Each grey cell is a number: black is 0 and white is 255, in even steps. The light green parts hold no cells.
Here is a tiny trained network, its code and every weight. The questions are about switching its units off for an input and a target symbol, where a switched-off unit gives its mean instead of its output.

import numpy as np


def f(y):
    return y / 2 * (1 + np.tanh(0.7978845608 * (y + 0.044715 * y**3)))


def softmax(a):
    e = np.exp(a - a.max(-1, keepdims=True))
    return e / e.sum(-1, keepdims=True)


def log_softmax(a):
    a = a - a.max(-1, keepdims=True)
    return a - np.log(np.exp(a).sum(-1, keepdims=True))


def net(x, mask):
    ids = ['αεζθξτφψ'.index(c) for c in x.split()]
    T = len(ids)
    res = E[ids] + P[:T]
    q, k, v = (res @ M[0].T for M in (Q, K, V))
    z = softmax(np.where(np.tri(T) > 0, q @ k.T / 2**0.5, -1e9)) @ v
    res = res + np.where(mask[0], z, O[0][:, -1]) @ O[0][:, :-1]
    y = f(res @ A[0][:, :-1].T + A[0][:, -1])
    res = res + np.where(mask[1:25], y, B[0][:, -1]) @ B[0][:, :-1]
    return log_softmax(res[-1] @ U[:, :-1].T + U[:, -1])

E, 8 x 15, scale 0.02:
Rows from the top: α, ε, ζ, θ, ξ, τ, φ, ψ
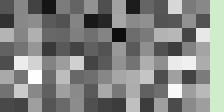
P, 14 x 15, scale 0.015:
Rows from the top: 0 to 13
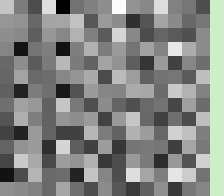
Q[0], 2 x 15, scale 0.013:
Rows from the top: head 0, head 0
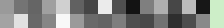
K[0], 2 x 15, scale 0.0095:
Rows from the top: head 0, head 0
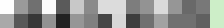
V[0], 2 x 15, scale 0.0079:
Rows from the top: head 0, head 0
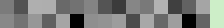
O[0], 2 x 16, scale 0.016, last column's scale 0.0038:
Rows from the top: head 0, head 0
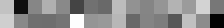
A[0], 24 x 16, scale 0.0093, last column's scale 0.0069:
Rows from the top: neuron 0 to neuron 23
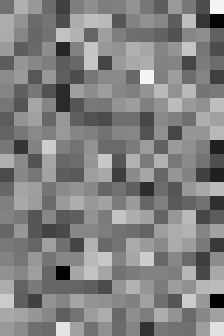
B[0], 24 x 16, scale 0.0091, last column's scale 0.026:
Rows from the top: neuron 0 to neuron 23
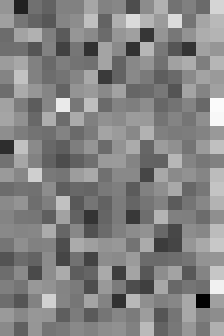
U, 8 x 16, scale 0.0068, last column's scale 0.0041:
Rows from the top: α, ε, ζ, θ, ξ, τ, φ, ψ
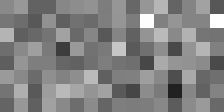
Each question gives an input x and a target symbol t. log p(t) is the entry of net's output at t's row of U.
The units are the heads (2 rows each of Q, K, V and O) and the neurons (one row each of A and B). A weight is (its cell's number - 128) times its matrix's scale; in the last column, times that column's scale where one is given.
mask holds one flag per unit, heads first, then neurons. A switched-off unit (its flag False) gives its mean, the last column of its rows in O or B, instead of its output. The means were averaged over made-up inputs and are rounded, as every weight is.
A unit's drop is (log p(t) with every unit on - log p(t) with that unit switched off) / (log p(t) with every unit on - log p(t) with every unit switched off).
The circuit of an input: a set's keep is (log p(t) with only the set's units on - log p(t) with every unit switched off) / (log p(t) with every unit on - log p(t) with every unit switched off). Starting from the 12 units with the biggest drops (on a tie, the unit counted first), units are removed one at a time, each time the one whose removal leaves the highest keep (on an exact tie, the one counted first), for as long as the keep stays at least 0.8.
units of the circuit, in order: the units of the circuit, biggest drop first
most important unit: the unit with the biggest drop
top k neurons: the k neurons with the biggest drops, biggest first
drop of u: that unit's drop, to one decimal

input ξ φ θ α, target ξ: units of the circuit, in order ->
(head 0; neuron 7)
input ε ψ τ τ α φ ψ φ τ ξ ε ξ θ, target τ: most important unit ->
neuron 12
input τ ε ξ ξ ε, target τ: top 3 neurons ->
(neuron 21; neuron 1; neuron 20)
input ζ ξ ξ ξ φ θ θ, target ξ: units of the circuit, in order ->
(head 0; neuron 7; neuron 17)
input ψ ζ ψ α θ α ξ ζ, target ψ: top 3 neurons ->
(neuron 7; neuron 10; neuron 0)
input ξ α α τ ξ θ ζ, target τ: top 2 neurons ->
(neuron 12; neuron 20)
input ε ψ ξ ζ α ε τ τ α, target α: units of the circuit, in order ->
(head 0; neuron 1; neuron 19; neuron 7)
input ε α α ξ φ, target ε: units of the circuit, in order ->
(neuron 20; neuron 23; neuron 12)
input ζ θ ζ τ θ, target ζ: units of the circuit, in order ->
(head 0; neuron 17)
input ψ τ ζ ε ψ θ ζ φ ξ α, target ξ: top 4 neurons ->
(neuron 7; neuron 12; neuron 17; neuron 19)
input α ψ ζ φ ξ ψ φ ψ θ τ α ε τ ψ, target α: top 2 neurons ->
(neuron 1; neuron 2)
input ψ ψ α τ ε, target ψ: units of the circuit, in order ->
(head 0; neuron 7; neuron 10; neuron 0)
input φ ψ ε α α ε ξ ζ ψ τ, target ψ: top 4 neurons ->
(neuron 7; neuron 10; neuron 17; neuron 20)
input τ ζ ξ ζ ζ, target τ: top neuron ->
(neuron 21)
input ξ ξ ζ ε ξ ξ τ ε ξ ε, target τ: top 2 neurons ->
(neuron 12; neuron 20)
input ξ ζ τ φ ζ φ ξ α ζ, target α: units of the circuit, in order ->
(head 0; neuron 1; neuron 7)
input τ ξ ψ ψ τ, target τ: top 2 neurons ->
(neuron 21; neuron 1)
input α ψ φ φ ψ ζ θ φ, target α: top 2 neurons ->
(neuron 1; neuron 2)
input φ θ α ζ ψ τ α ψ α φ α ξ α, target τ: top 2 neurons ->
(neuron 12; neuron 20)
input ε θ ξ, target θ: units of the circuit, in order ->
(neuron 7)
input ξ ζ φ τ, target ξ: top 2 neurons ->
(neuron 7; neuron 18)
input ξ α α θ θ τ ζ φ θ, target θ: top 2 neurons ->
(neuron 7; neuron 19)
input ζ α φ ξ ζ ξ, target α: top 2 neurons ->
(neuron 1; neuron 19)
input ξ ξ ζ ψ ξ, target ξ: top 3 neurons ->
(neuron 12; neuron 7; neuron 17)
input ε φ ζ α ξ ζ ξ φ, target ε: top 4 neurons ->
(neuron 20; neuron 7; neuron 2; neuron 23)
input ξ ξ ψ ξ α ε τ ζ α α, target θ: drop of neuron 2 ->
-0.1
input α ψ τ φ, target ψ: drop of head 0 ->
1.1
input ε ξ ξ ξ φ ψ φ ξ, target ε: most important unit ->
neuron 20
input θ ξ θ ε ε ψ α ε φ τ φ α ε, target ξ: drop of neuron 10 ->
-0.1
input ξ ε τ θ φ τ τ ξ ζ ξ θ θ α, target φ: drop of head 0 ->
0.5
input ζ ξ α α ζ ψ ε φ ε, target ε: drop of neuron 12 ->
0.2
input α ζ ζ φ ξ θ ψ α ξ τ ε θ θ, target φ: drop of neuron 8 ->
0.0
